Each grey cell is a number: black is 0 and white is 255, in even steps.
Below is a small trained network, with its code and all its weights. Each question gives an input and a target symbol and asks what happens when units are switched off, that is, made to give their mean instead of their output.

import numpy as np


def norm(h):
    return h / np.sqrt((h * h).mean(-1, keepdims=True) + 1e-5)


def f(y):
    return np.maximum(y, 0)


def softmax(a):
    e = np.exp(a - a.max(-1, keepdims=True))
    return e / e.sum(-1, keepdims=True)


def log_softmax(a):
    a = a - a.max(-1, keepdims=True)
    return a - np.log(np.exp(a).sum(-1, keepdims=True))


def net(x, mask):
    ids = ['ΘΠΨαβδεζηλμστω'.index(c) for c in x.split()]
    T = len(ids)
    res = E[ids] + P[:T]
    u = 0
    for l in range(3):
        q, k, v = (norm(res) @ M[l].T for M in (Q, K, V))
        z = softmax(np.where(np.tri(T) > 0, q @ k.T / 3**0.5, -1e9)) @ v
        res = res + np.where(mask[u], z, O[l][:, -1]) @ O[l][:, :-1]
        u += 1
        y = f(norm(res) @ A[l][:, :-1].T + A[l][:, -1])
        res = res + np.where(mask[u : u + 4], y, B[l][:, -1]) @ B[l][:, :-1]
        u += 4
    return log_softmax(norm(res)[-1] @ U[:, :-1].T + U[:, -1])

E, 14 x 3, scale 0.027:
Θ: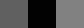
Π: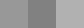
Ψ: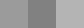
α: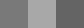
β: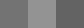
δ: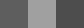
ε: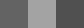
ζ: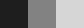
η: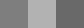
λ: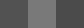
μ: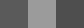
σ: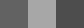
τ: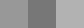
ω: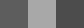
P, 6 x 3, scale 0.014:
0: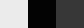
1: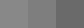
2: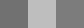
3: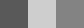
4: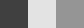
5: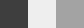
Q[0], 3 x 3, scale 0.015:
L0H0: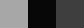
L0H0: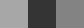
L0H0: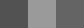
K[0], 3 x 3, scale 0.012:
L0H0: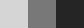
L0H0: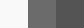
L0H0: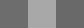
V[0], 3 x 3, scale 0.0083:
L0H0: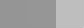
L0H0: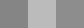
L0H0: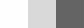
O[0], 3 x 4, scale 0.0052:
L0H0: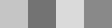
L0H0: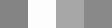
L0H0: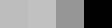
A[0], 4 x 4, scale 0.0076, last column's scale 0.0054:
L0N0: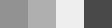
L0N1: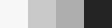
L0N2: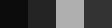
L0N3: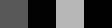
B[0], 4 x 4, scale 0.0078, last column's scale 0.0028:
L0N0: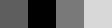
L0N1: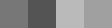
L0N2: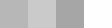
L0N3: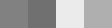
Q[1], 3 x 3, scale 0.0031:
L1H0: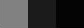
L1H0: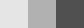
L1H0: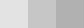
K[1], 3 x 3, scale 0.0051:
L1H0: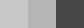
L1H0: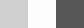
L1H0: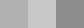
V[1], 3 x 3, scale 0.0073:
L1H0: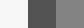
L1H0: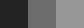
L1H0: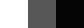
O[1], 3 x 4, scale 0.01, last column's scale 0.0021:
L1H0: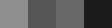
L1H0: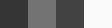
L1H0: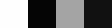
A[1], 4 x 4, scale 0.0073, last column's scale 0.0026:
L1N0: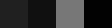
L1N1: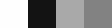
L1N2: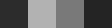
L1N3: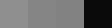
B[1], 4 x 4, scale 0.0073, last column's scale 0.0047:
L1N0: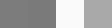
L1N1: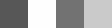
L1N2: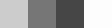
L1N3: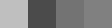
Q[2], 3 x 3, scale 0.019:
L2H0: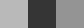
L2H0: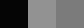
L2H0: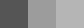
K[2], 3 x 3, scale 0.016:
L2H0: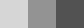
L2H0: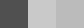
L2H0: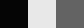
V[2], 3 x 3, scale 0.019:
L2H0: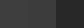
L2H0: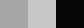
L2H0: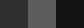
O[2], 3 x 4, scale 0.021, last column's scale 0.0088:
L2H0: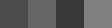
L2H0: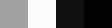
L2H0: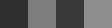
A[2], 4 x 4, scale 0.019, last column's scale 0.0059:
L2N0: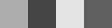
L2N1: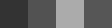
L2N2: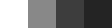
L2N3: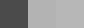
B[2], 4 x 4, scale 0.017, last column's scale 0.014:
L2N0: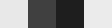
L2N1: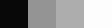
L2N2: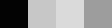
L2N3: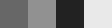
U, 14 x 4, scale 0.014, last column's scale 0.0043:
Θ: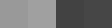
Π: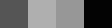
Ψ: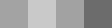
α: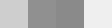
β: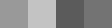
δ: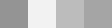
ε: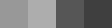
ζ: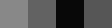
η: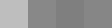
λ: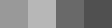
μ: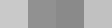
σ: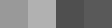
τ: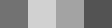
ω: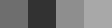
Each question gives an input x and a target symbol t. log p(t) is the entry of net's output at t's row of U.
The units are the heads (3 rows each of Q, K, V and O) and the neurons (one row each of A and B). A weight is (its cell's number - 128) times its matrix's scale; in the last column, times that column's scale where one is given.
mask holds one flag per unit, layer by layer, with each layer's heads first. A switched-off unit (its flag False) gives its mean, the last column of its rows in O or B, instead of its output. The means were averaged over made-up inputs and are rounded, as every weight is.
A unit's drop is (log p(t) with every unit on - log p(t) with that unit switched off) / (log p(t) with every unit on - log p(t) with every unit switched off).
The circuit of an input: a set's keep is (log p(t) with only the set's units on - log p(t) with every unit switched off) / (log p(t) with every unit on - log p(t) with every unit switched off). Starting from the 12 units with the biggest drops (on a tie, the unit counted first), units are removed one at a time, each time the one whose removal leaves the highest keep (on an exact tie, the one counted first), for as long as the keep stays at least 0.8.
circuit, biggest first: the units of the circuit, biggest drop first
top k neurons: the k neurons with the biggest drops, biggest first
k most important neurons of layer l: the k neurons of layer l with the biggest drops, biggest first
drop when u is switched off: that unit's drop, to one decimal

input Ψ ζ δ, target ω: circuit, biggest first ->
(L2H0)
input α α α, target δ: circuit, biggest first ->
(L2H0, L1H0, L2N2)
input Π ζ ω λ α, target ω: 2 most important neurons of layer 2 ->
(L2N0, L2N2)
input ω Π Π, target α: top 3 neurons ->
(L1N1, L1N2, L0N1)
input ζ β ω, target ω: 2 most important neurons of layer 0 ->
(L0N3, L0N2)
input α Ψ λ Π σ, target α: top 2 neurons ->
(L1N2, L0N0)
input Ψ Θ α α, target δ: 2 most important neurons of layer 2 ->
(L2N0, L2N2)
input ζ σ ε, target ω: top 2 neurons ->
(L0N3, L1N0)
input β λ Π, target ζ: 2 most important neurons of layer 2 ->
(L2N1, L2N2)
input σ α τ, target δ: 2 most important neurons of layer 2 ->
(L2N2, L2N0)
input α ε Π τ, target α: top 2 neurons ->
(L1N2, L0N0)
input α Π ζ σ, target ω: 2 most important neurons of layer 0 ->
(L0N2, L0N0)
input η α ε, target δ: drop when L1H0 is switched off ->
0.6
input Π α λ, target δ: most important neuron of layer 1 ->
(L1N1)
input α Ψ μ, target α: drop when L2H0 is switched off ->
1.0
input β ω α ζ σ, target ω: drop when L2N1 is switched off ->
0.1
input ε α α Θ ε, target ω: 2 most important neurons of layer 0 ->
(L0N2, L0N3)
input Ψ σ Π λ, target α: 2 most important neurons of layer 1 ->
(L1N1, L1N2)
